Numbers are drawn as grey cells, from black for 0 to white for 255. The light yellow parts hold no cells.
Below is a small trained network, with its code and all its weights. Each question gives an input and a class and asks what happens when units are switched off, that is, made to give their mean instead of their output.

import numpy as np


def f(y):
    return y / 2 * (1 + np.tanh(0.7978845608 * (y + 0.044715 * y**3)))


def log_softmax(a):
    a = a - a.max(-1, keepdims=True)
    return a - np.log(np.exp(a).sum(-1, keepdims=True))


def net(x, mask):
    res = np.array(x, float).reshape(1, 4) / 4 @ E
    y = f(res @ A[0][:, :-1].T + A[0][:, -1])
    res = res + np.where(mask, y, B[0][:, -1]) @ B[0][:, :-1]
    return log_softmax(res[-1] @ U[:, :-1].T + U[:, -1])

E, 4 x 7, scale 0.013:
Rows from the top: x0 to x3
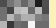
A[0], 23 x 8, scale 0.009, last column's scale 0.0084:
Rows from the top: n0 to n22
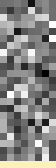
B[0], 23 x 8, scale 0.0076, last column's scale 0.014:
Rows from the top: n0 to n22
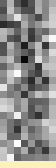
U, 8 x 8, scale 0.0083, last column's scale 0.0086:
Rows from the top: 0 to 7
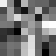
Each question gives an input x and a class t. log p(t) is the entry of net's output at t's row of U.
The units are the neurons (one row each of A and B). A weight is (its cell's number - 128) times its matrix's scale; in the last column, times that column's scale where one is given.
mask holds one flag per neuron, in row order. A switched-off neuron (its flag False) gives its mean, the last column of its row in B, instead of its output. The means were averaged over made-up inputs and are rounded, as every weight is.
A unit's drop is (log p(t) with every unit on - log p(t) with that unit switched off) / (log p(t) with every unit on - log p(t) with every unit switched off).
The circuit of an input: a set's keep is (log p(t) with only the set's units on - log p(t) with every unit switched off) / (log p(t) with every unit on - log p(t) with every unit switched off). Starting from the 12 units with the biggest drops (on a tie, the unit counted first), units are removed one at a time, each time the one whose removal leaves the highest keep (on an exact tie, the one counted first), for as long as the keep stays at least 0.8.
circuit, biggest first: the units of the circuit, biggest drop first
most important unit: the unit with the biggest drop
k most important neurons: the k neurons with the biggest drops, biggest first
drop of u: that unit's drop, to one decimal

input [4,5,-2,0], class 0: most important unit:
n15
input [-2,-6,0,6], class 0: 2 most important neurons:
(n18; n14)
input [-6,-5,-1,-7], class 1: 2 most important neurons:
(n6; n0)
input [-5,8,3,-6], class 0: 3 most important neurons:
(n12; n15; n5)
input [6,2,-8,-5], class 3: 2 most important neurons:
(n17; n0)
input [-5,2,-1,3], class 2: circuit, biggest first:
(n2; n16)
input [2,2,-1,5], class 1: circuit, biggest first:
(n8; n1)
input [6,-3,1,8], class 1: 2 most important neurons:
(n1; n11)
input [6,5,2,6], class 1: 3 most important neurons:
(n8; n1; n2)
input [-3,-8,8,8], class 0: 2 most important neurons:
(n18; n14)
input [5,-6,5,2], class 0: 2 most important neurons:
(n14; n18)
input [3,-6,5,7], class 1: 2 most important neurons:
(n1; n7)
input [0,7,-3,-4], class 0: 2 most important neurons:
(n15; n12)
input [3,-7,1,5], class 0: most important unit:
n14
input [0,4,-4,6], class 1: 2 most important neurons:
(n8; n1)
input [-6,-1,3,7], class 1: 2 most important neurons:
(n7; n8)
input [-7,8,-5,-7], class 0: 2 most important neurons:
(n12; n15)
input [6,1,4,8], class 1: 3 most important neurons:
(n8; n1; n11)
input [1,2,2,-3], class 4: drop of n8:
0.3
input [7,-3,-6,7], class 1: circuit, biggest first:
(n1)
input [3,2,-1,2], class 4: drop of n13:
0.3
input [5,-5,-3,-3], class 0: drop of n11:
-0.1
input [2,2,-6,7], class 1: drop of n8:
0.3
